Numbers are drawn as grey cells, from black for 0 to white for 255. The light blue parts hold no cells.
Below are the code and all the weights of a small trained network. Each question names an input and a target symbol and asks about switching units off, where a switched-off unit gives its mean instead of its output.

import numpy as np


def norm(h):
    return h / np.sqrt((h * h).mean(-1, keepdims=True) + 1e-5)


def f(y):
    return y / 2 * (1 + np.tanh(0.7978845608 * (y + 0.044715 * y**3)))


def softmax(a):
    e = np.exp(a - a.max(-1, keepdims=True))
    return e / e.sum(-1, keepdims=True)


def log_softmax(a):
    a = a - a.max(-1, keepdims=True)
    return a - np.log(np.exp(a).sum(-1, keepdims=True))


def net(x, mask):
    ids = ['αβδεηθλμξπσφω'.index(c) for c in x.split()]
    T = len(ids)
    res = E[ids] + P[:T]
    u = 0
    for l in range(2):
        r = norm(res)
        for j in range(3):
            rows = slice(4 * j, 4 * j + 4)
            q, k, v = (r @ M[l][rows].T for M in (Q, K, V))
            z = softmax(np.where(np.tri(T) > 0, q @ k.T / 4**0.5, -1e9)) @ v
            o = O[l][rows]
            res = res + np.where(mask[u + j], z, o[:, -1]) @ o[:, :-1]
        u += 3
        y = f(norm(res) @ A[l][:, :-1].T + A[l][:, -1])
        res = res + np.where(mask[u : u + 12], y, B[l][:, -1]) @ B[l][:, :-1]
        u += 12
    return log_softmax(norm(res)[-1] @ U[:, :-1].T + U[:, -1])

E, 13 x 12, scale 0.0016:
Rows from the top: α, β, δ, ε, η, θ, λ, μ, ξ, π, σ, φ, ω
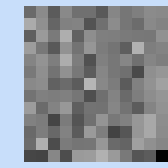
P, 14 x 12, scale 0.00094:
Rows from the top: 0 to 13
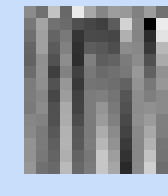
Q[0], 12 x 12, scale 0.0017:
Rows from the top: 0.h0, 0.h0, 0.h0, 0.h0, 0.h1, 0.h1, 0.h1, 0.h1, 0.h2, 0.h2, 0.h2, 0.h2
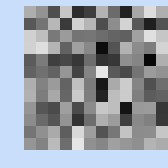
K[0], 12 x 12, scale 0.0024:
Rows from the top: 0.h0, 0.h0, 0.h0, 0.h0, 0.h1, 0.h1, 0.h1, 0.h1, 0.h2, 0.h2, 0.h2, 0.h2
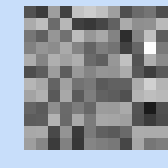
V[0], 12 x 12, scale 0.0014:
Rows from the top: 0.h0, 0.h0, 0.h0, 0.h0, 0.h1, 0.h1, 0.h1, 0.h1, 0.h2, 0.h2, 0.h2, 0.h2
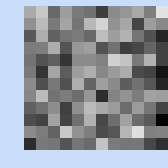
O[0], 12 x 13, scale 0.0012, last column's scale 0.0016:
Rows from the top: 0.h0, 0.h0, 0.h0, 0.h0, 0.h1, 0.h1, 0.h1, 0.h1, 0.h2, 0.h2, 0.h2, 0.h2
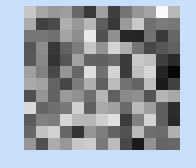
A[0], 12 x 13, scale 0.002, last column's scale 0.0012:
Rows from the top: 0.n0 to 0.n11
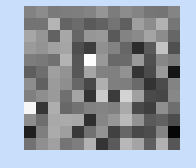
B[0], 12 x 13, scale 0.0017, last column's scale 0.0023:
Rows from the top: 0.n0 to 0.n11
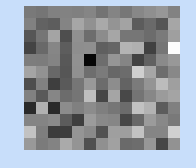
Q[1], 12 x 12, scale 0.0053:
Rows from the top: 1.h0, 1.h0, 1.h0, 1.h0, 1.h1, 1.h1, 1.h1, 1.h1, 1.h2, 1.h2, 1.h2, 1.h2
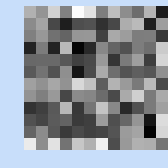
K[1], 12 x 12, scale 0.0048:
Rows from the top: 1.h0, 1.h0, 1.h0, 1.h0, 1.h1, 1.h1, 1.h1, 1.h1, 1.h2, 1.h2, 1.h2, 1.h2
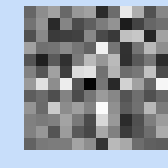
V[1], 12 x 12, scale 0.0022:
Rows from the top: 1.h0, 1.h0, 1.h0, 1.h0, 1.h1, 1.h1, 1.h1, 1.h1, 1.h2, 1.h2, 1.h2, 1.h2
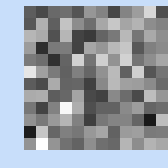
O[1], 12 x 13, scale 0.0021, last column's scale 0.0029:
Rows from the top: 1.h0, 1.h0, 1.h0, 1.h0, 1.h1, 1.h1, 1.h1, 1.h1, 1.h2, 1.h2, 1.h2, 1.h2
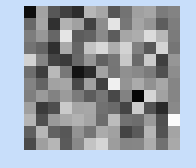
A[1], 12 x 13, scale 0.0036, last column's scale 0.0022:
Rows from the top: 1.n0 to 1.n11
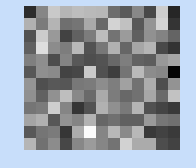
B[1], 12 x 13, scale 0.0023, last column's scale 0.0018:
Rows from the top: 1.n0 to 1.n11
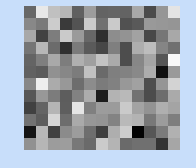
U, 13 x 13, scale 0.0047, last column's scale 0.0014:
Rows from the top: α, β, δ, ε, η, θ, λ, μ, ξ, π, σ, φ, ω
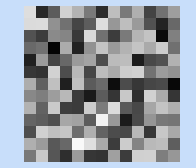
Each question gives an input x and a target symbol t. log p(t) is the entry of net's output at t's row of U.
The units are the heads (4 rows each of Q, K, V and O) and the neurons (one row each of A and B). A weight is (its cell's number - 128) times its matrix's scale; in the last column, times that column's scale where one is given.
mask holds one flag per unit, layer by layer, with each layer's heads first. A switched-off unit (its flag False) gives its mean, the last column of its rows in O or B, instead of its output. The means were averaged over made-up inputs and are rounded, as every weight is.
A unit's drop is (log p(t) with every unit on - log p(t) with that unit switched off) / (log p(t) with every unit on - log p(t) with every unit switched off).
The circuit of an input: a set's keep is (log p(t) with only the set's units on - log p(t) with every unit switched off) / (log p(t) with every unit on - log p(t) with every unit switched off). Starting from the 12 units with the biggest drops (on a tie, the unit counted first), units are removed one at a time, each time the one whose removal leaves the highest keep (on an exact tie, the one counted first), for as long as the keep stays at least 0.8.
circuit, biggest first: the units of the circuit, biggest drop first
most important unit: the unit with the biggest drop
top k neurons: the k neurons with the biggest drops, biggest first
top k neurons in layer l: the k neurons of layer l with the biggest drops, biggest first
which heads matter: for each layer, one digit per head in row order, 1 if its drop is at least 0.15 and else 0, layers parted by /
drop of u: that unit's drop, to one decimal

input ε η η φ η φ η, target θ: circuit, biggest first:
(1.n8 1.h1)
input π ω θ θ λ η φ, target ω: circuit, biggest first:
(1.n3 0.h2 1.h0)
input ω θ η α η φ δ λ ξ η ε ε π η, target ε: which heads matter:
010 / 100
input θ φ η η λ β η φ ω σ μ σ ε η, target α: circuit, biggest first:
(1.h2 0.h2)
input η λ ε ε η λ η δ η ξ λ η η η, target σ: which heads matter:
000 / 010
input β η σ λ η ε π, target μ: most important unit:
1.h1
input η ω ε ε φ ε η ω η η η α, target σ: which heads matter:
110 / 010
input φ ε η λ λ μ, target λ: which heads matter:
000 / 100
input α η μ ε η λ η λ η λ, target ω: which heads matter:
011 / 100
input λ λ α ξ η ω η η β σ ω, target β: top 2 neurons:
(0.n3 1.n6)
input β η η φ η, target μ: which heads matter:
010 / 010
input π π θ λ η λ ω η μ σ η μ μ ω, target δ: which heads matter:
111 / 101
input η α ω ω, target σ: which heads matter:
011 / 111
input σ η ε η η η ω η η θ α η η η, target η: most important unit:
0.n3
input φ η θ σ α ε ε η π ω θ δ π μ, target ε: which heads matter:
000 / 100
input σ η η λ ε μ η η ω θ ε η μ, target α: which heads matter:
000 / 001
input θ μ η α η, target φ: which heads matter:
000 / 010
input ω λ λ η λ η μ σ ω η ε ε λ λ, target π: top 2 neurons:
(1.n4 0.n10)
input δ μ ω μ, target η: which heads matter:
000 / 100
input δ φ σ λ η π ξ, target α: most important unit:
0.h1
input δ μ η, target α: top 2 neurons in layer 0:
(0.n3 0.n4)
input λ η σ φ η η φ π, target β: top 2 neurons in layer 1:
(1.n6 1.n11)
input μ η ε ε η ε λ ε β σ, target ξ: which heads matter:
110 / 010
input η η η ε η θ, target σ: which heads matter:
000 / 010
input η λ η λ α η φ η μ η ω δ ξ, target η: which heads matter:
000 / 000
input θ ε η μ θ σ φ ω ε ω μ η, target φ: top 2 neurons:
(1.n9 0.n10)
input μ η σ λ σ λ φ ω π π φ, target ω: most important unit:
1.n3
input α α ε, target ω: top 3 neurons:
(0.n3 0.n10 1.n3)
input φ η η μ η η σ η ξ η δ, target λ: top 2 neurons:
(0.n3 0.n10)
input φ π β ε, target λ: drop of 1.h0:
0.3
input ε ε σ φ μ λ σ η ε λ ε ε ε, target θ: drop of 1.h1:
0.2
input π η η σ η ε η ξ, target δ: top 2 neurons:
(0.n3 1.n5)
